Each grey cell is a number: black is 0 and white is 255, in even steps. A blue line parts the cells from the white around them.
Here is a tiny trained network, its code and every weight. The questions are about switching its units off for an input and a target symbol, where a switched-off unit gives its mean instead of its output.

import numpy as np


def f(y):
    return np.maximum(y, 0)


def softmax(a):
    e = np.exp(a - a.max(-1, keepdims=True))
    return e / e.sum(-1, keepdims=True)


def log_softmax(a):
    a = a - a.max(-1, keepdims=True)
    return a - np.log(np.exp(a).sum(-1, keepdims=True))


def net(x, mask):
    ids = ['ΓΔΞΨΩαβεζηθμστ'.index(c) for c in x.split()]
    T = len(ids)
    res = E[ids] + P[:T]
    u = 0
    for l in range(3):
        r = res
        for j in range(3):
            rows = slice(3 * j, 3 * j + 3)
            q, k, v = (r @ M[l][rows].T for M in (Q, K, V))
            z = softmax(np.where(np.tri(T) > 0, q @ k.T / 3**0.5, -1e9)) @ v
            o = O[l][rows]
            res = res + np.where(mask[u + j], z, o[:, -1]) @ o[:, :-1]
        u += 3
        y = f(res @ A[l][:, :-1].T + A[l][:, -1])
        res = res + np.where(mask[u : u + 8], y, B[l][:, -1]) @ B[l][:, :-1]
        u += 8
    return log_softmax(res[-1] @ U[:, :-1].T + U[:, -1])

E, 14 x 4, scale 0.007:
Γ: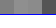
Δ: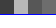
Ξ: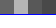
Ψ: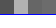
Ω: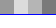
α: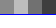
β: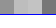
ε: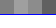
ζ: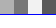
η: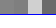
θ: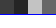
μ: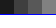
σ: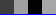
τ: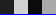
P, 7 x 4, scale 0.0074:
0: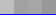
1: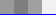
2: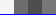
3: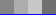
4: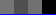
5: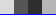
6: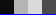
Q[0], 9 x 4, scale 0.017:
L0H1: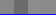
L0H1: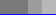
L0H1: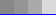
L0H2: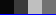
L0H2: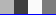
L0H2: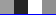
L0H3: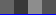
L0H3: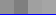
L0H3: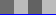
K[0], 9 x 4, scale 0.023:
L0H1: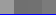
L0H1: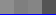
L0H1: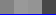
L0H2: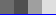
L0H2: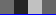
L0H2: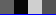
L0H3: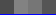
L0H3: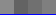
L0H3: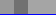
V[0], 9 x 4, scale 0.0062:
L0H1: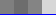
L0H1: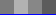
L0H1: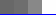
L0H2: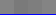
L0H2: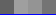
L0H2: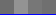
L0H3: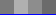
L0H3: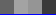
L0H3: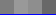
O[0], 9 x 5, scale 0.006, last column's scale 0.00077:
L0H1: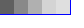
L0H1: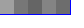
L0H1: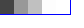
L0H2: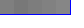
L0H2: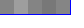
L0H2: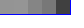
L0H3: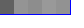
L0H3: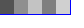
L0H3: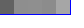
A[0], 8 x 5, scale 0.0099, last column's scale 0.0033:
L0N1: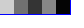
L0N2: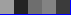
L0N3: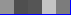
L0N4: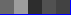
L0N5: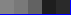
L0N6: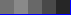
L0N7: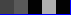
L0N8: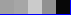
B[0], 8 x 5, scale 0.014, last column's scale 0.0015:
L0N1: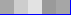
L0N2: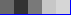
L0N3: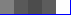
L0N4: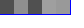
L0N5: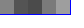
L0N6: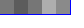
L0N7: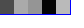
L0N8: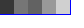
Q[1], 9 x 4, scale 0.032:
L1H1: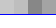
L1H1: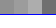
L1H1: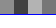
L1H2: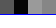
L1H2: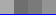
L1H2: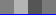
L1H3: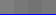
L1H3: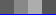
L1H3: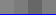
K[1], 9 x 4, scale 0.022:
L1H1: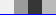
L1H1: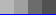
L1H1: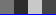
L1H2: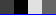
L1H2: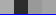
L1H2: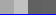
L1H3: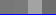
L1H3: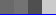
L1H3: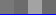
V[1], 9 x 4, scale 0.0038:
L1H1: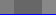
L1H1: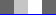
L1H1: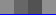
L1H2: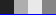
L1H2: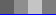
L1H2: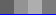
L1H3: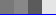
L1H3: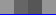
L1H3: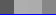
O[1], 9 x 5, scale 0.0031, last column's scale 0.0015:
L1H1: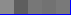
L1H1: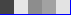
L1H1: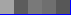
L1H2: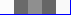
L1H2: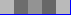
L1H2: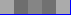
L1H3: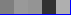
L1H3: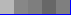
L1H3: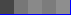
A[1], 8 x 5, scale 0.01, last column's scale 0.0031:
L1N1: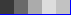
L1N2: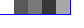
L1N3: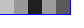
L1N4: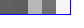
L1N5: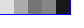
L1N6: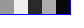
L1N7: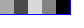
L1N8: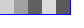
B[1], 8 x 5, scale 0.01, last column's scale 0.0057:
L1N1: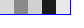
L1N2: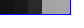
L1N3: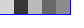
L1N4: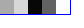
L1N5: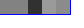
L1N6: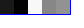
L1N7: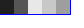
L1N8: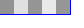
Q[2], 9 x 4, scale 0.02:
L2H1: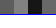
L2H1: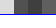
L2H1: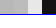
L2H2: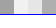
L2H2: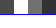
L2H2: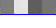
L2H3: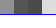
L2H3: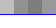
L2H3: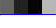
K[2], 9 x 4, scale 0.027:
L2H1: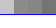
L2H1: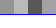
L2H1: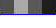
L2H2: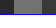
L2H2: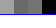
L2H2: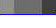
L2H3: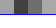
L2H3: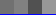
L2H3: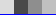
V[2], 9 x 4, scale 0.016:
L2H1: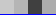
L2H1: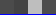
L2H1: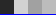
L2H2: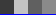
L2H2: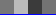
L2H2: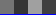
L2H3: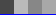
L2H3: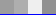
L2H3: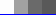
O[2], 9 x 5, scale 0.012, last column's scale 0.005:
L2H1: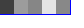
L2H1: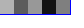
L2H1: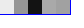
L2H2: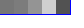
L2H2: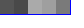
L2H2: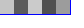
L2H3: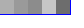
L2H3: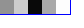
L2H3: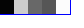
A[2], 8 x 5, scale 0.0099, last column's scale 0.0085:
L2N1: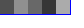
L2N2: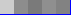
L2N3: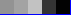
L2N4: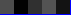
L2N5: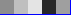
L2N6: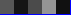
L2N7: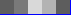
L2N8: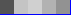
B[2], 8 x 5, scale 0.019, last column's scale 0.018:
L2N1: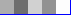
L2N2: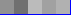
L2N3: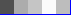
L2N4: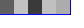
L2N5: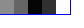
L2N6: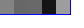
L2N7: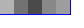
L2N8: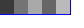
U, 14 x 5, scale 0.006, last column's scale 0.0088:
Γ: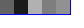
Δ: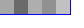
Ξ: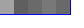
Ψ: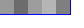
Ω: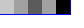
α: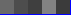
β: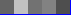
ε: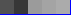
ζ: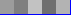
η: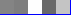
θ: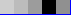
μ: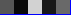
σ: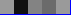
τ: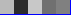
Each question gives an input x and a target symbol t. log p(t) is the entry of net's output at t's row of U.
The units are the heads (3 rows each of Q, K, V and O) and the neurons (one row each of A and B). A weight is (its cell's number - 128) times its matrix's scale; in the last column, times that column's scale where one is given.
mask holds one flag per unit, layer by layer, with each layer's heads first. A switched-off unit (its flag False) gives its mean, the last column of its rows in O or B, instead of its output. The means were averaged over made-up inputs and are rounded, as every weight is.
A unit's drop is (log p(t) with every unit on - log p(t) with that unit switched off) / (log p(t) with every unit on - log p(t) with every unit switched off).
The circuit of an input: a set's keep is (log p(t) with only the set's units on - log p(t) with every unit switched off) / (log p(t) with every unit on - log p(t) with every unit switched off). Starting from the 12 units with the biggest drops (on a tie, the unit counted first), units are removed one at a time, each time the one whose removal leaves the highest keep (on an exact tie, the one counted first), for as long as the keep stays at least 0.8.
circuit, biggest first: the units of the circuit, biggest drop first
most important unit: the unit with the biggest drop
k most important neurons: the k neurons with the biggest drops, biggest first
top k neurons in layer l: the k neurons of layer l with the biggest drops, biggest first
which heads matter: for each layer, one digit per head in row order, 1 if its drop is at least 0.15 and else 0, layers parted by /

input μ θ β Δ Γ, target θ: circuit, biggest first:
L1N1, L2H2
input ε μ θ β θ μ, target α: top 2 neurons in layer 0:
L0N3, L0N2
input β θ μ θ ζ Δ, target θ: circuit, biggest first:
L0N7, L2H2
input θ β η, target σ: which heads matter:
000 / 000 / 001
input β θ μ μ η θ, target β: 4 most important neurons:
L2N4, L0N3, L0N7, L1N1
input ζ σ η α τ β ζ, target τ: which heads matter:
000 / 000 / 101
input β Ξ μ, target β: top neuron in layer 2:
L2N5
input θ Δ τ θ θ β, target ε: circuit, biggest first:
L2H1, L2N8
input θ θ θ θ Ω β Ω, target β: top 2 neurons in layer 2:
L2N1, L2N5
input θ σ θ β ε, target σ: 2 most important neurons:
L0N7, L1N4
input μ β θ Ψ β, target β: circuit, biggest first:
L1N1, L1N2, L2H3
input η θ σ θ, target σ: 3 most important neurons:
L2N5, L0N7, L0N3
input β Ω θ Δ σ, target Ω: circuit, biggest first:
L1N4, L1N8, L2H3, L2H1
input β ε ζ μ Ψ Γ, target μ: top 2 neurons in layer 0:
L0N3, L0N1
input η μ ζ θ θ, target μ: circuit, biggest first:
L2H1
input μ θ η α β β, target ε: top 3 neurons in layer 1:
L1N8, L1N5, L1N7
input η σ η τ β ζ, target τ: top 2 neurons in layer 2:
L2N5, L2N2
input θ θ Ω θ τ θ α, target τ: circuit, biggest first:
L0N7, L2H3, L0N4, L1N1
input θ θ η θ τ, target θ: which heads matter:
100 / 000 / 011
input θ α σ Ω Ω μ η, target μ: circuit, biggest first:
L0N7, L2H3
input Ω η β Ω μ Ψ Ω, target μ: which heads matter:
000 / 000 / 110
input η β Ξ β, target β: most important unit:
L2H1
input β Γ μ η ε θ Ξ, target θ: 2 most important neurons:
L0N2, L2N5
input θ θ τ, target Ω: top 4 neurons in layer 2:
L2N3, L2N5, L2N4, L2N8
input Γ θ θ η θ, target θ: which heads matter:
100 / 000 / 010
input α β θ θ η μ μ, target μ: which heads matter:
000 / 000 / 011
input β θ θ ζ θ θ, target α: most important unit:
L2N4
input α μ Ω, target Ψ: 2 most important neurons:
L1N2, L1N1
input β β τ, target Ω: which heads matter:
000 / 000 / 100
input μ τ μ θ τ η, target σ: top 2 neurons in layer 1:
L1N2, L1N8
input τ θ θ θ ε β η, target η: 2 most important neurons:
L1N4, L2N5
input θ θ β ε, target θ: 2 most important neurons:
L1N1, L1N8
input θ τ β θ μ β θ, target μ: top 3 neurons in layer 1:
L1N4, L1N7, L1N6
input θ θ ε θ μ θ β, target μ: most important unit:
L1N4
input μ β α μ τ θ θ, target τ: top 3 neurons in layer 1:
L1N1, L1N4, L1N6
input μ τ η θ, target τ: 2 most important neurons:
L0N7, L1N1
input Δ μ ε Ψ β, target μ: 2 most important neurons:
L0N7, L2N8
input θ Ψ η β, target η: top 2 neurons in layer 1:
L1N8, L1N7
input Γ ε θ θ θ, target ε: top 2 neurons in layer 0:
L0N3, L0N5
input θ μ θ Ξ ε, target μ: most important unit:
L0H1
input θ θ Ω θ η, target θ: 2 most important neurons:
L2N5, L1N1
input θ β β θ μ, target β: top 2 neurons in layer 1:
L1N8, L1N1
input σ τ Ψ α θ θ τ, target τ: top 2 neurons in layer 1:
L1N6, L1N4
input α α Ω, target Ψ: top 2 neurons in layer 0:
L0N1, L0N3
